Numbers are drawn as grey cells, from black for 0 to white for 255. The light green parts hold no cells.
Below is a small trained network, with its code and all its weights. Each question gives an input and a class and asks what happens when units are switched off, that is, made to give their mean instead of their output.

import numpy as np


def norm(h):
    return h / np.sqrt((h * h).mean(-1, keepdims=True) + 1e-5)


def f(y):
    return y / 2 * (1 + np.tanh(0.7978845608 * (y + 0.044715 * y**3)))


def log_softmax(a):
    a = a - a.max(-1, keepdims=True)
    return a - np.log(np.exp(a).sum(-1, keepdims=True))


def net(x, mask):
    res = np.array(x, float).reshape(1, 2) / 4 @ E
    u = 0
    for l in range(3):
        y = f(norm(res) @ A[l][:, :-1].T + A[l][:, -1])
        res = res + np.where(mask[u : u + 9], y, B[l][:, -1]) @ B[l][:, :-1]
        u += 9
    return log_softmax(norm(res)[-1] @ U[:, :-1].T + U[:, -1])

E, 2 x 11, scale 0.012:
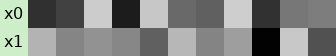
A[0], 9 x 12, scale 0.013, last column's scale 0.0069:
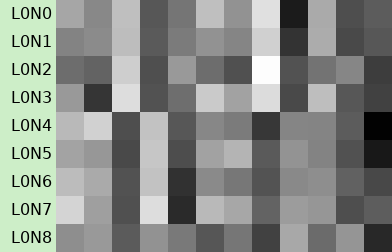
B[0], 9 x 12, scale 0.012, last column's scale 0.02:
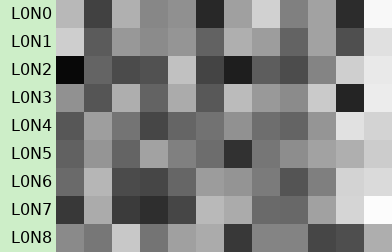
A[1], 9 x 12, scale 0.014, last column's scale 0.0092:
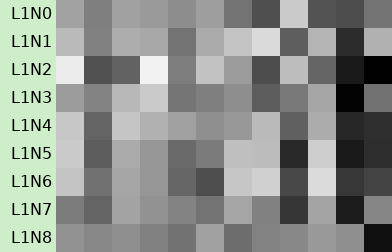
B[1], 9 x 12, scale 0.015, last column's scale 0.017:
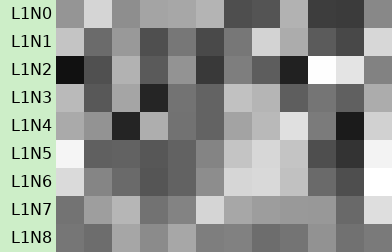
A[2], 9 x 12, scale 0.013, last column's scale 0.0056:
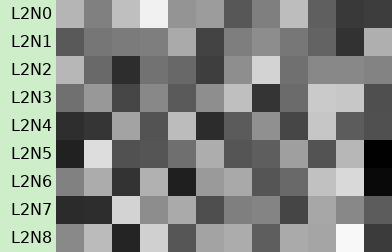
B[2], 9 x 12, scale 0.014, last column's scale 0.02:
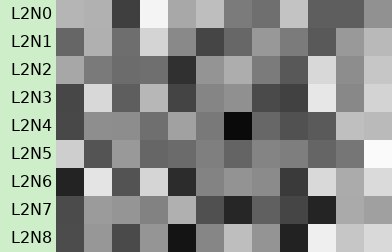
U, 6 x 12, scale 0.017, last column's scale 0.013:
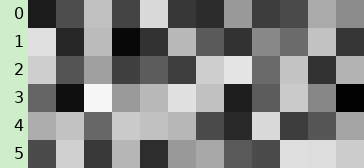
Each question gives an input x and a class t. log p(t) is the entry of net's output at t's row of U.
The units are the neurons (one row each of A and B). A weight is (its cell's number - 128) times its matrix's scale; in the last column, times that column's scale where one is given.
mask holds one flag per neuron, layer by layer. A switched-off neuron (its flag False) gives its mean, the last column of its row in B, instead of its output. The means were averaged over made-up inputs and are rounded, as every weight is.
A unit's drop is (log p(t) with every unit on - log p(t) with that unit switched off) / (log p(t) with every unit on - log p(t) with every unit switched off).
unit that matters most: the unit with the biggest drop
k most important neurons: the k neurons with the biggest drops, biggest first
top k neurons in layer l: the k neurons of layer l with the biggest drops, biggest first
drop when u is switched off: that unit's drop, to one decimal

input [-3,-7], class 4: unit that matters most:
L0N8
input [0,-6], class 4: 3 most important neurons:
[L0N7, L0N2, L0N0]
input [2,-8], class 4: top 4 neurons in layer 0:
[L0N7, L0N2, L0N6, L0N4]
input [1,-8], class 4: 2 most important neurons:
[L0N7, L0N2]
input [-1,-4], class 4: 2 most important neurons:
[L1N0, L0N7]
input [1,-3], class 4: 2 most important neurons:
[L0N7, L0N6]
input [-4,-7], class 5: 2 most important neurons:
[L0N0, L1N1]
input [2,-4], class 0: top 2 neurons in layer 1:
[L1N6, L1N5]
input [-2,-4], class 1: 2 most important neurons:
[L0N8, L0N7]
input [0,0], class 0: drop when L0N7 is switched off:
1.2
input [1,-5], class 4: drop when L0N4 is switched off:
0.4
